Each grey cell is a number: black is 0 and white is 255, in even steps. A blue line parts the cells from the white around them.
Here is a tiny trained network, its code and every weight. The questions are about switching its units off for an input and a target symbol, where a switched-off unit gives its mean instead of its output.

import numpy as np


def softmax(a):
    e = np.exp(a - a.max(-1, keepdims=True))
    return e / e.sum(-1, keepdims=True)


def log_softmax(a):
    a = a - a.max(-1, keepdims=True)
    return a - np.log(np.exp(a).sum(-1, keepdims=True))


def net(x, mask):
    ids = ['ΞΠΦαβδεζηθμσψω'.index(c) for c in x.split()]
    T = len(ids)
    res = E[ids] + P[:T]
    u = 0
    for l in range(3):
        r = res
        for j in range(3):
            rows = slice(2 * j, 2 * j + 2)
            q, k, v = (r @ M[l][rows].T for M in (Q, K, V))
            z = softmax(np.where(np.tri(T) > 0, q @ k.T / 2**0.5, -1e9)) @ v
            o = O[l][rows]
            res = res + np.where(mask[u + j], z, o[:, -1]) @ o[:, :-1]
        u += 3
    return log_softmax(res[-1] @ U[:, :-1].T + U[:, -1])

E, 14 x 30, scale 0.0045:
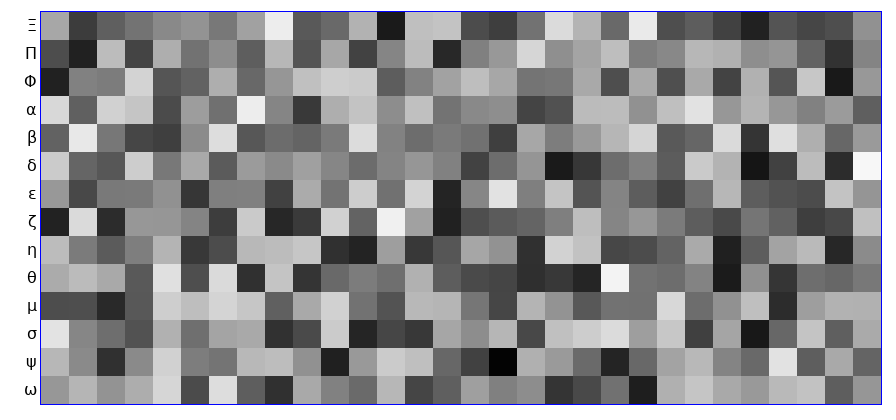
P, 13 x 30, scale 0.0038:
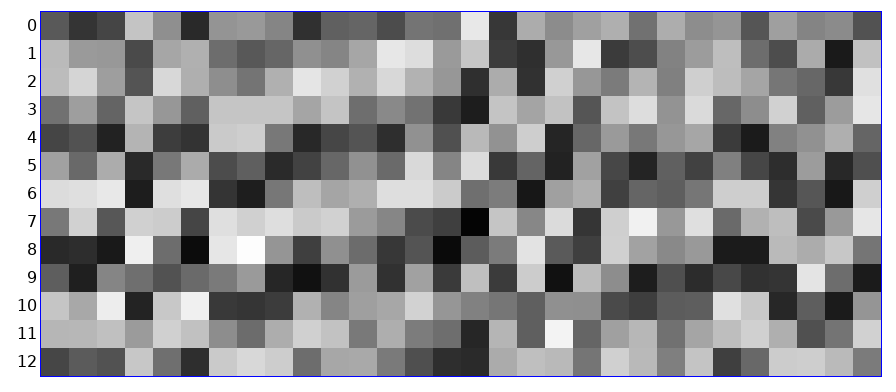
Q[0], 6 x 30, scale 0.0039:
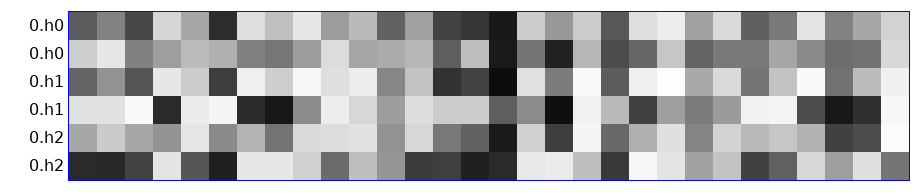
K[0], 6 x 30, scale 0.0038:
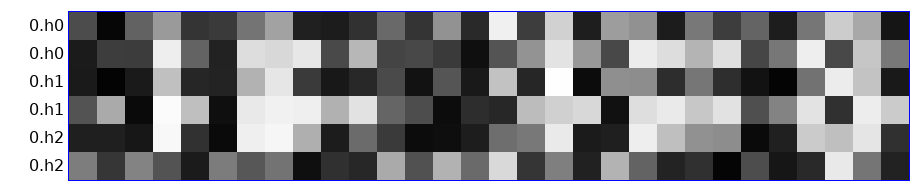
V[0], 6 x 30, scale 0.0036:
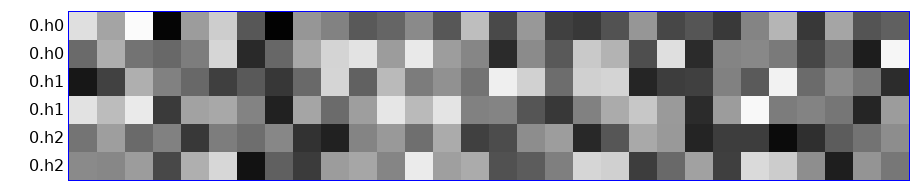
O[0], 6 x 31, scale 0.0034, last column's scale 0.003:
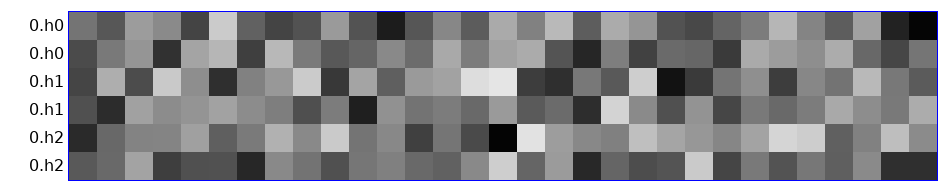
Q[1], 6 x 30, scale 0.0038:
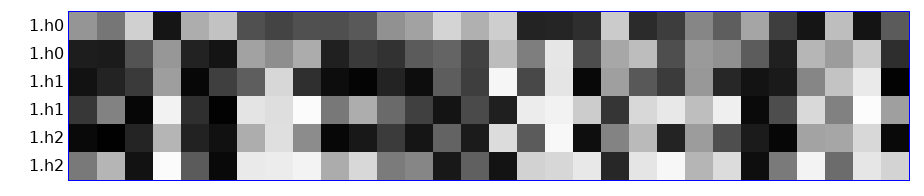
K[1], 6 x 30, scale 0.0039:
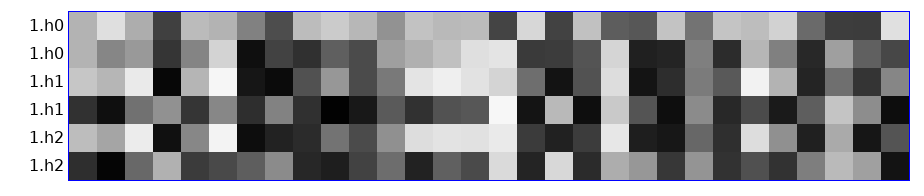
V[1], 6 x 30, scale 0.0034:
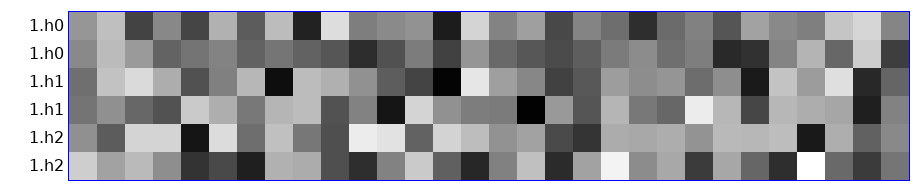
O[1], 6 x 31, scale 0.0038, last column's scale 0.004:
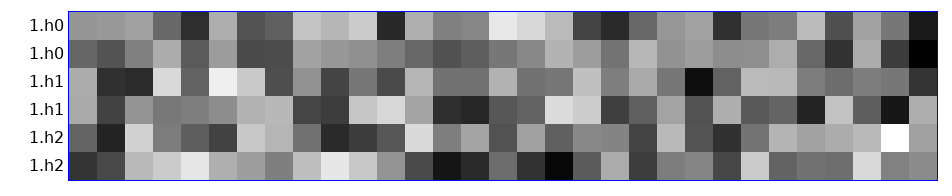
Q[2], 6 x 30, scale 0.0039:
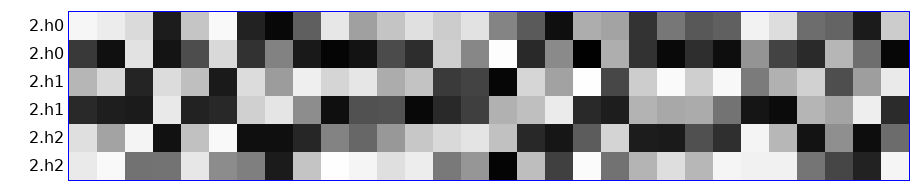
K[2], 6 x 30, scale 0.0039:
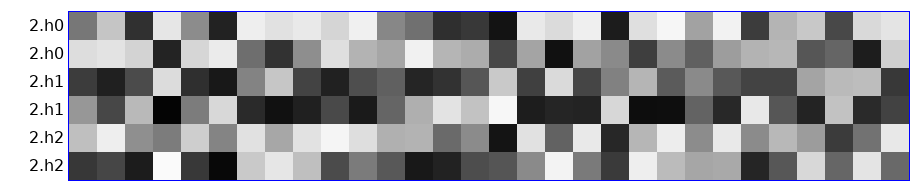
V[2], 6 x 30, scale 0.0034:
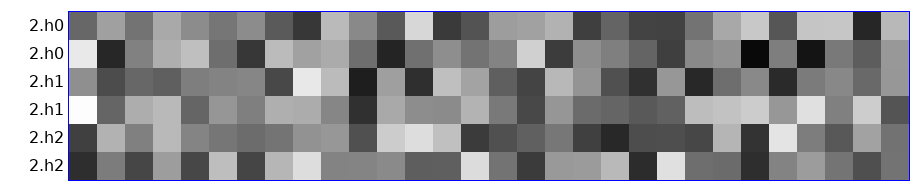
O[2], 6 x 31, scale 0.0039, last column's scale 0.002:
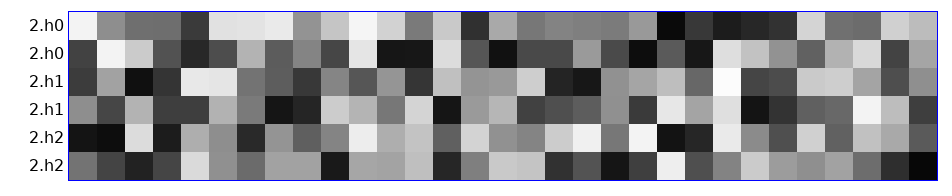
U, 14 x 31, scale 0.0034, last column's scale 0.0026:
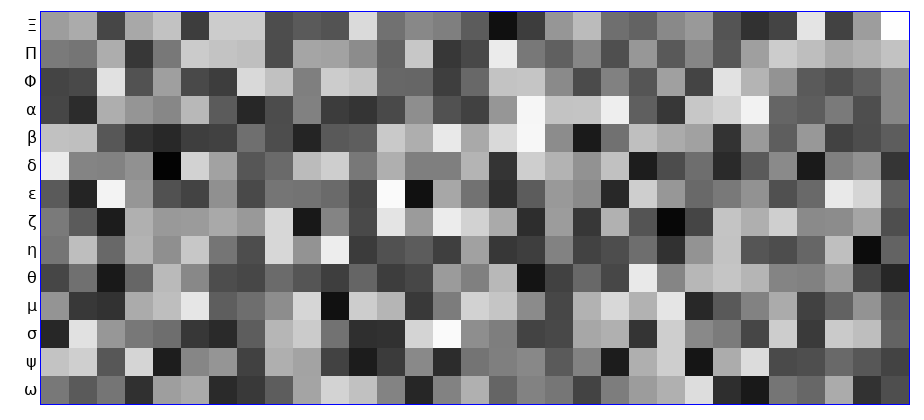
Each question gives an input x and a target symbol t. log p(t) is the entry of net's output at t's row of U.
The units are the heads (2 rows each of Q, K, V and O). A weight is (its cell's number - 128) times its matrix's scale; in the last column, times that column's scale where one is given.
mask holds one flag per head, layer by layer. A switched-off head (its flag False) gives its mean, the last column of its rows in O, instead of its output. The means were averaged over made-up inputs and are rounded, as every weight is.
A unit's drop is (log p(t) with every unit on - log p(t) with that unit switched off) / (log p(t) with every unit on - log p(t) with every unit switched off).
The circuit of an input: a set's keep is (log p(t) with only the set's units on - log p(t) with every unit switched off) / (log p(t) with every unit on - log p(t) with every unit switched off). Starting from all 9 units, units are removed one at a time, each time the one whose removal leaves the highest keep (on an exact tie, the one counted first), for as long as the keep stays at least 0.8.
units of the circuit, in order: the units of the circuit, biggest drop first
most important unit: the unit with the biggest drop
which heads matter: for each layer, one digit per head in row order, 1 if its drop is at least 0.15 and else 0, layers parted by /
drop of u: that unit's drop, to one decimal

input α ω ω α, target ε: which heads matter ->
000 / 001 / 010
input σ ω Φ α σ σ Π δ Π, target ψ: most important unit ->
2.h2
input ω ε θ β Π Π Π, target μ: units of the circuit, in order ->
(2.h0; 0.h1)
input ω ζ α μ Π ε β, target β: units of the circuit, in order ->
(1.h2; 0.h1)
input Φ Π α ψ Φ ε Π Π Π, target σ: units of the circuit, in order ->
(1.h1; 0.h1; 2.h2)
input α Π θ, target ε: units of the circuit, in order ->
(2.h1; 1.h2)
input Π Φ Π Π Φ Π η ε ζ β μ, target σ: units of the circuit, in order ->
(1.h1; 2.h2; 0.h2)
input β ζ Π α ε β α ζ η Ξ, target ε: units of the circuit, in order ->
(1.h2; 2.h1; 0.h2; 0.h1)
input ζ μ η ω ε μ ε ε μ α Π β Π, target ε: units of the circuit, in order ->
(1.h2; 2.h1; 0.h0; 0.h1)
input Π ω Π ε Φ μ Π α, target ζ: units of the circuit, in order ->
(1.h1; 0.h1; 2.h2; 0.h2)
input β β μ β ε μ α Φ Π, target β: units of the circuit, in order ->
(1.h2; 0.h2)
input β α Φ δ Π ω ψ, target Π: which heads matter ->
010 / 000 / 100
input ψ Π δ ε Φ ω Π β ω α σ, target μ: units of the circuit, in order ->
(2.h0; 0.h2; 0.h1)
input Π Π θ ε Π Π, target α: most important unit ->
0.h0
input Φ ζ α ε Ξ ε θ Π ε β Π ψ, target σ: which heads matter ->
000 / 010 / 000
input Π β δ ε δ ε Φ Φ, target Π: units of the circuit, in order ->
(0.h2; 0.h1; 2.h0)
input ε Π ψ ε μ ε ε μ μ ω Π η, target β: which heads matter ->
010 / 001 / 000
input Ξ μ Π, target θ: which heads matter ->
000 / 000 / 111
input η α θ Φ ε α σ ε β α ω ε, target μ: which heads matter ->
000 / 000 / 100
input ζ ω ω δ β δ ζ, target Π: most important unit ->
0.h1
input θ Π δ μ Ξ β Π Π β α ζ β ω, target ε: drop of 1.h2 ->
0.4
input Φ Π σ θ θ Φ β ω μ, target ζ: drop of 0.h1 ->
0.2
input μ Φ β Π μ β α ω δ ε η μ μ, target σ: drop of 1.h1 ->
0.6
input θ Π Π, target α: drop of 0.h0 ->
0.2
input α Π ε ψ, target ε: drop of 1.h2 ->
0.3
